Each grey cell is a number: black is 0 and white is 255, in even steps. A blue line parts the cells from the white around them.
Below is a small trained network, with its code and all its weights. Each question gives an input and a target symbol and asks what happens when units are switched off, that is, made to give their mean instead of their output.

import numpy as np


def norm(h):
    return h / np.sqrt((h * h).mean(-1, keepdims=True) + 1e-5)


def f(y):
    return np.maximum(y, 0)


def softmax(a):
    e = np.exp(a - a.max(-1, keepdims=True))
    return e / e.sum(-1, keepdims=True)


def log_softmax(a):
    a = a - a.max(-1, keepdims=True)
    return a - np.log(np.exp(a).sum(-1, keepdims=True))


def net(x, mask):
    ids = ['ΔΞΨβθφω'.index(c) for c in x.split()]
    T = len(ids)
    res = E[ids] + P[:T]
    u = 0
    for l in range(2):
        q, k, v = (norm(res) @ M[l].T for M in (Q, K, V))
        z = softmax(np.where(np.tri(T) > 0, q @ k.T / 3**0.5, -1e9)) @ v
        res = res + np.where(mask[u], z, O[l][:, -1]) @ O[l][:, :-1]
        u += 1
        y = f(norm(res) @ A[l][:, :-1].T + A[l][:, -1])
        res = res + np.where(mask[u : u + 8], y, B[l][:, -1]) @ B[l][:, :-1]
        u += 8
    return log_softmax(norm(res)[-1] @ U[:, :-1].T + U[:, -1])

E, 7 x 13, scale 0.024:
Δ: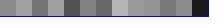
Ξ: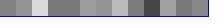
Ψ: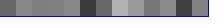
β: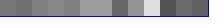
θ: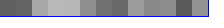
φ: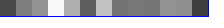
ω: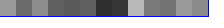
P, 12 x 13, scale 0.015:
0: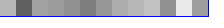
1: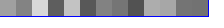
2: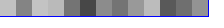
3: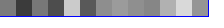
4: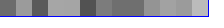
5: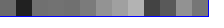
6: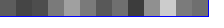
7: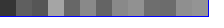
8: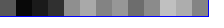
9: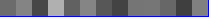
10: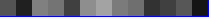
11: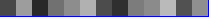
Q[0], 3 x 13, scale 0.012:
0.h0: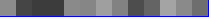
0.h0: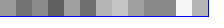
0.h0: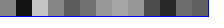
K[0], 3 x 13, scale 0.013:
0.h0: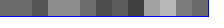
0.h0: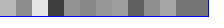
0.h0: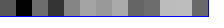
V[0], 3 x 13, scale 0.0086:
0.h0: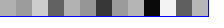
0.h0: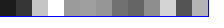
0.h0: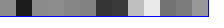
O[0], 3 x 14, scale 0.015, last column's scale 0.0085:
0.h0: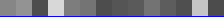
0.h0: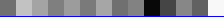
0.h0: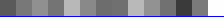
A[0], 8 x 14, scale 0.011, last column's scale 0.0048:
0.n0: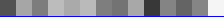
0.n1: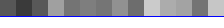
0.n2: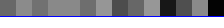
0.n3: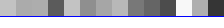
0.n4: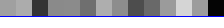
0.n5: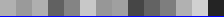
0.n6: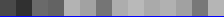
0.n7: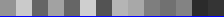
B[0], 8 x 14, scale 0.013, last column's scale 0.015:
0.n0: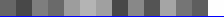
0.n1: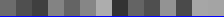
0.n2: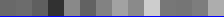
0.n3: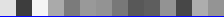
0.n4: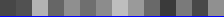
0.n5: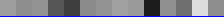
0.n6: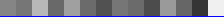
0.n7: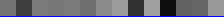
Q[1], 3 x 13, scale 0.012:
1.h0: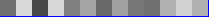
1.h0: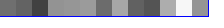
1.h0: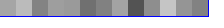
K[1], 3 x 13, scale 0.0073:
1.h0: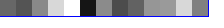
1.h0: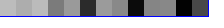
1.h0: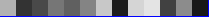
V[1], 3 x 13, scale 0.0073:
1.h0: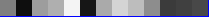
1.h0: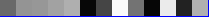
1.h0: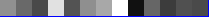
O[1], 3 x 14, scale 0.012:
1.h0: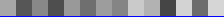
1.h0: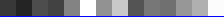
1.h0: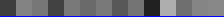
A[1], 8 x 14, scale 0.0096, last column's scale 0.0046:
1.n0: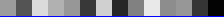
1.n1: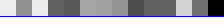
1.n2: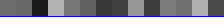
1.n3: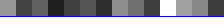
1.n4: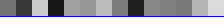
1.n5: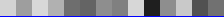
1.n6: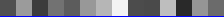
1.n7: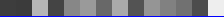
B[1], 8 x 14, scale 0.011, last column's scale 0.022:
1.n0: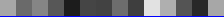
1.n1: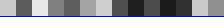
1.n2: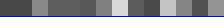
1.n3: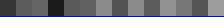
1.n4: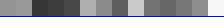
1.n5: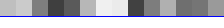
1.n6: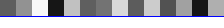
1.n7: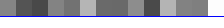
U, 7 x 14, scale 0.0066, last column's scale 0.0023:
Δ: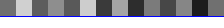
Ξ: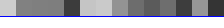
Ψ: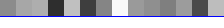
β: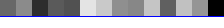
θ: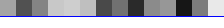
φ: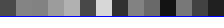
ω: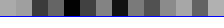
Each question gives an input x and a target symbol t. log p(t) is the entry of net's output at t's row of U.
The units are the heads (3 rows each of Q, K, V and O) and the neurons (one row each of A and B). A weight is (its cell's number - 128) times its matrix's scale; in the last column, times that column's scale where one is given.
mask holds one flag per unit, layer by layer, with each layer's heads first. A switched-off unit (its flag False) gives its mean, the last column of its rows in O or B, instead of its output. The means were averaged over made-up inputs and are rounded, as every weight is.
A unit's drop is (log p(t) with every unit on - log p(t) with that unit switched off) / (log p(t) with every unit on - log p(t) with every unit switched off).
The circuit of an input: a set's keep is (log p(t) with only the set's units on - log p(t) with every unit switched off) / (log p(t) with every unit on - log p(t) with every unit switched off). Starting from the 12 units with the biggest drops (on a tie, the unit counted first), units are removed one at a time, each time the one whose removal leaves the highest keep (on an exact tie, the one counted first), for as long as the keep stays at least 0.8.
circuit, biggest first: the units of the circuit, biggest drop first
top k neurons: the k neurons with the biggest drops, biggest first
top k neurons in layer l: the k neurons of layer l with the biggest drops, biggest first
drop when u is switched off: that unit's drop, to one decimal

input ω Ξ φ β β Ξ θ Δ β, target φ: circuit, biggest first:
0.h0
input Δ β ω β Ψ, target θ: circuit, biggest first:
0.h0, 1.h0, 1.n4, 1.n6
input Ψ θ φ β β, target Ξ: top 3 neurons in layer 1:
1.n1, 1.n5, 1.n6
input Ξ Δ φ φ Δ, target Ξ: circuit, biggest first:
0.h0, 0.n3, 1.n1
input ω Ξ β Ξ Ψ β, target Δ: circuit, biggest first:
0.h0, 1.h0, 1.n6
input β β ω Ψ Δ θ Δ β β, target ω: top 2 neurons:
0.n1, 0.n6
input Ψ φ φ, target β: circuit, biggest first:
1.h0, 0.n6
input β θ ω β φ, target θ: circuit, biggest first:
0.h0, 1.n3
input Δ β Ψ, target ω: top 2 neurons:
0.n1, 1.n6
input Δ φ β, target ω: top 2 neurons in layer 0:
0.n1, 0.n7
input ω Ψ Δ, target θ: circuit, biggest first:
0.h0, 1.n4
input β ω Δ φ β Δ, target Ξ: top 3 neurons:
0.n3, 1.n1, 1.n5
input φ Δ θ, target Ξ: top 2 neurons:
0.n3, 1.n5
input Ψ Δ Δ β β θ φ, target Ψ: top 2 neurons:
1.n5, 0.n1
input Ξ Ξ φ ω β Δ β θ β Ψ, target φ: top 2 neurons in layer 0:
0.n0, 0.n6
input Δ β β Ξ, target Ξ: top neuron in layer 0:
0.n6
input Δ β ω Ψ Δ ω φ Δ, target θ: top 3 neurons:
0.n6, 1.n4, 0.n7
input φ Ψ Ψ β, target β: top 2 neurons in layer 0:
0.n6, 0.n2
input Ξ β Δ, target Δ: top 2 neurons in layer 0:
0.n7, 0.n5
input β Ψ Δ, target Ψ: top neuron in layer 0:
0.n0
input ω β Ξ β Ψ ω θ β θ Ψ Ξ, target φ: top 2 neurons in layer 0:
0.n6, 0.n0
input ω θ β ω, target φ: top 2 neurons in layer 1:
1.n7, 1.n4
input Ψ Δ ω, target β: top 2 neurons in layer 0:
0.n6, 0.n7
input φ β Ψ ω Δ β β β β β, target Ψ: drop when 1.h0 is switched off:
0.2
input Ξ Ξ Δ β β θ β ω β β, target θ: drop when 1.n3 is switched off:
0.1
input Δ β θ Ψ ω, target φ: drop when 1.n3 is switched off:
0.0
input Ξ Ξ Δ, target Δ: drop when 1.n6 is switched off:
0.2
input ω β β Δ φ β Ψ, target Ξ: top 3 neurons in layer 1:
1.n1, 1.n5, 1.n6
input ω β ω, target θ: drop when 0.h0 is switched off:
1.0
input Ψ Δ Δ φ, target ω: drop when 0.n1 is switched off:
0.2
